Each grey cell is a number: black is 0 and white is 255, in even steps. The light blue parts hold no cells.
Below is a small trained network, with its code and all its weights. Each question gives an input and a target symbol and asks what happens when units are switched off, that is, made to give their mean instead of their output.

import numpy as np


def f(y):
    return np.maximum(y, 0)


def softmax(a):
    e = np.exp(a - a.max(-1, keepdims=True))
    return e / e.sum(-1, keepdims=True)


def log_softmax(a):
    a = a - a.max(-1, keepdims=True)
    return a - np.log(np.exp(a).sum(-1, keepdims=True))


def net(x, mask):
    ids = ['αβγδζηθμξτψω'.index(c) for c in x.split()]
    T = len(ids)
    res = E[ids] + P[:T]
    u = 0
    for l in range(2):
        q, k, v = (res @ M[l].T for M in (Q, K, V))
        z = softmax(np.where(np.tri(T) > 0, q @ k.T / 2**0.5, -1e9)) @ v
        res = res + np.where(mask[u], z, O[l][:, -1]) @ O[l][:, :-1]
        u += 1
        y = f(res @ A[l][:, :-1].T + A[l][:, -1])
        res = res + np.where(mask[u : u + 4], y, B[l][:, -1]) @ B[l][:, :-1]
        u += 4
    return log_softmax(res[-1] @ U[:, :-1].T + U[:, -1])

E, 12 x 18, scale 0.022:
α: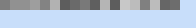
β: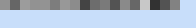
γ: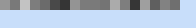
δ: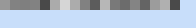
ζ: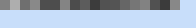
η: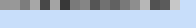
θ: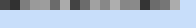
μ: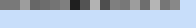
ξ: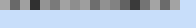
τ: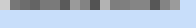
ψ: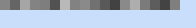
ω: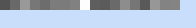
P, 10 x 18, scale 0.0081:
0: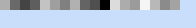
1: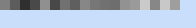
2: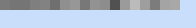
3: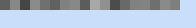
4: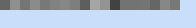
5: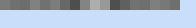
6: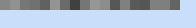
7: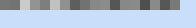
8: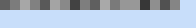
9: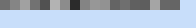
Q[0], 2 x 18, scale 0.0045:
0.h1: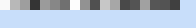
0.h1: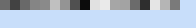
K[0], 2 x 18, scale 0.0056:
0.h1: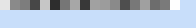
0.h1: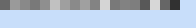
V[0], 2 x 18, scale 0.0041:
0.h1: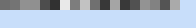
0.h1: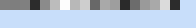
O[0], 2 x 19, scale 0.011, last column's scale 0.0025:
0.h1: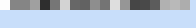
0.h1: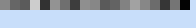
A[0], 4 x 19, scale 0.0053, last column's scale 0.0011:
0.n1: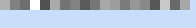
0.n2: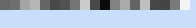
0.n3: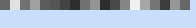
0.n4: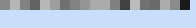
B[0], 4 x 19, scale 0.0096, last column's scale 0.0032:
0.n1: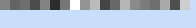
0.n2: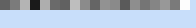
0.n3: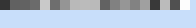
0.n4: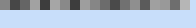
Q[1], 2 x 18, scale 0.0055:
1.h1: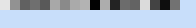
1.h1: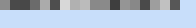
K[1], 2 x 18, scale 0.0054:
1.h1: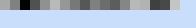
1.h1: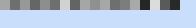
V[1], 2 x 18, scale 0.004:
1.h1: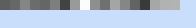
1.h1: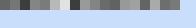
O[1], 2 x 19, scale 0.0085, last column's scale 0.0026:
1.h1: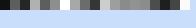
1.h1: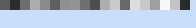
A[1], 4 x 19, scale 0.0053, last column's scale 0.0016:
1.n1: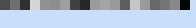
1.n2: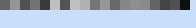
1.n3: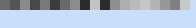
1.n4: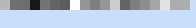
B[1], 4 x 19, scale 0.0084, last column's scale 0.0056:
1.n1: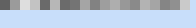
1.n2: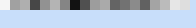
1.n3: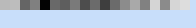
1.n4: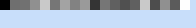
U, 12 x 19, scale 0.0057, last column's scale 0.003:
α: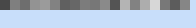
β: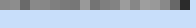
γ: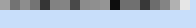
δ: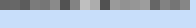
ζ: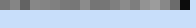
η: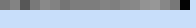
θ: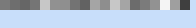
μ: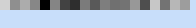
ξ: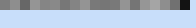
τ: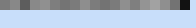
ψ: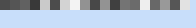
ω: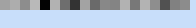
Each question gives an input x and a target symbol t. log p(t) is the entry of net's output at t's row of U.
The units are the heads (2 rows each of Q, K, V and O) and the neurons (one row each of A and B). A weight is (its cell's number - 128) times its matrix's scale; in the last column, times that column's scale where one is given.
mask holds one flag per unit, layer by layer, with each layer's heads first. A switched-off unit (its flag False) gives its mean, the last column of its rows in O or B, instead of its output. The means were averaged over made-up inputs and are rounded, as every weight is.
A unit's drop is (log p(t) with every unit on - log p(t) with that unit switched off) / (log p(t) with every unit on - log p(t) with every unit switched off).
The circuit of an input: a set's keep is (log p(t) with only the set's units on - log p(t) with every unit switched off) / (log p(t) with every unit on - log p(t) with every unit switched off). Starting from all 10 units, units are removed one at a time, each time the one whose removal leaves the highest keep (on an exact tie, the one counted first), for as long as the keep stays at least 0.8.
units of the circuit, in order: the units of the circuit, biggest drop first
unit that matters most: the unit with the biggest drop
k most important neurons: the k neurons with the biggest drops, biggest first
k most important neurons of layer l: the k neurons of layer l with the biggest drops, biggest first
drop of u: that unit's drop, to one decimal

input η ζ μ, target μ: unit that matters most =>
1.n3
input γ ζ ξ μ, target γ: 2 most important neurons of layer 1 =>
(1.n4 1.n1)
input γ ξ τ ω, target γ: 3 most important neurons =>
(1.n2 1.n4 0.n3)
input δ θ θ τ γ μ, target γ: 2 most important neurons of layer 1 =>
(1.n2 1.n3)
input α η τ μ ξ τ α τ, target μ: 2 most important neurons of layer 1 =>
(1.n4 1.n2)
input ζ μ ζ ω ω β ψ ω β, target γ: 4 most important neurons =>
(0.n3 0.n2 1.n4 1.n1)
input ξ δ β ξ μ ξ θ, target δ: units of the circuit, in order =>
(0.h1 0.n3)
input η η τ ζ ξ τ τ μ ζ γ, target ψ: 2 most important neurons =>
(0.n2 1.n3)
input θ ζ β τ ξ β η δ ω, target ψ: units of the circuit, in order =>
(0.n2 1.h1)
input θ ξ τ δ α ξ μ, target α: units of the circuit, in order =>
(0.h1 0.n3 1.n3)
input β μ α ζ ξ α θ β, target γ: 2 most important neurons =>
(0.n3 1.n4)
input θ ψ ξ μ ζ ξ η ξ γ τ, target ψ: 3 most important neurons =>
(0.n1 1.n4 1.n3)
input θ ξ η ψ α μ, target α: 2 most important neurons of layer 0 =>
(0.n3 0.n4)
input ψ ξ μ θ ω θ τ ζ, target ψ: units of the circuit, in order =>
(0.n3)
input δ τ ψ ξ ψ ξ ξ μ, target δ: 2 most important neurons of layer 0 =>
(0.n3 0.n2)
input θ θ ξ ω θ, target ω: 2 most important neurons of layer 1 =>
(1.n1 1.n4)
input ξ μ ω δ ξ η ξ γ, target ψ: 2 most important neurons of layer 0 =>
(0.n2 0.n1)
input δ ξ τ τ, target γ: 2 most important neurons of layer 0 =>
(0.n2 0.n3)
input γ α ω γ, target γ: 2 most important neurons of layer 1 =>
(1.n2 1.n4)
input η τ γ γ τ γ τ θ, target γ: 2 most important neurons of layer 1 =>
(1.n4 1.n1)
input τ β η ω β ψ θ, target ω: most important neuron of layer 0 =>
(0.n2)
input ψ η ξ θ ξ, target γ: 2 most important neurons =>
(0.n3 0.n2)
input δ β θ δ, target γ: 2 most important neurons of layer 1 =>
(1.n2 1.n3)
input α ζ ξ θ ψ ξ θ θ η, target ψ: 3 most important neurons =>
(0.n1 1.n4 1.n3)
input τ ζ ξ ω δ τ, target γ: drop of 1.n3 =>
0.1
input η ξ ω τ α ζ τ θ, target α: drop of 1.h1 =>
0.1
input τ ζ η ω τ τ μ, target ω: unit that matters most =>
1.h1
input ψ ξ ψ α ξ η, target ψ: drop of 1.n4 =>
0.3
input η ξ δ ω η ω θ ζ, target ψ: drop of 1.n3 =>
0.2
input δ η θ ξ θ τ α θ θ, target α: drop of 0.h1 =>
0.9
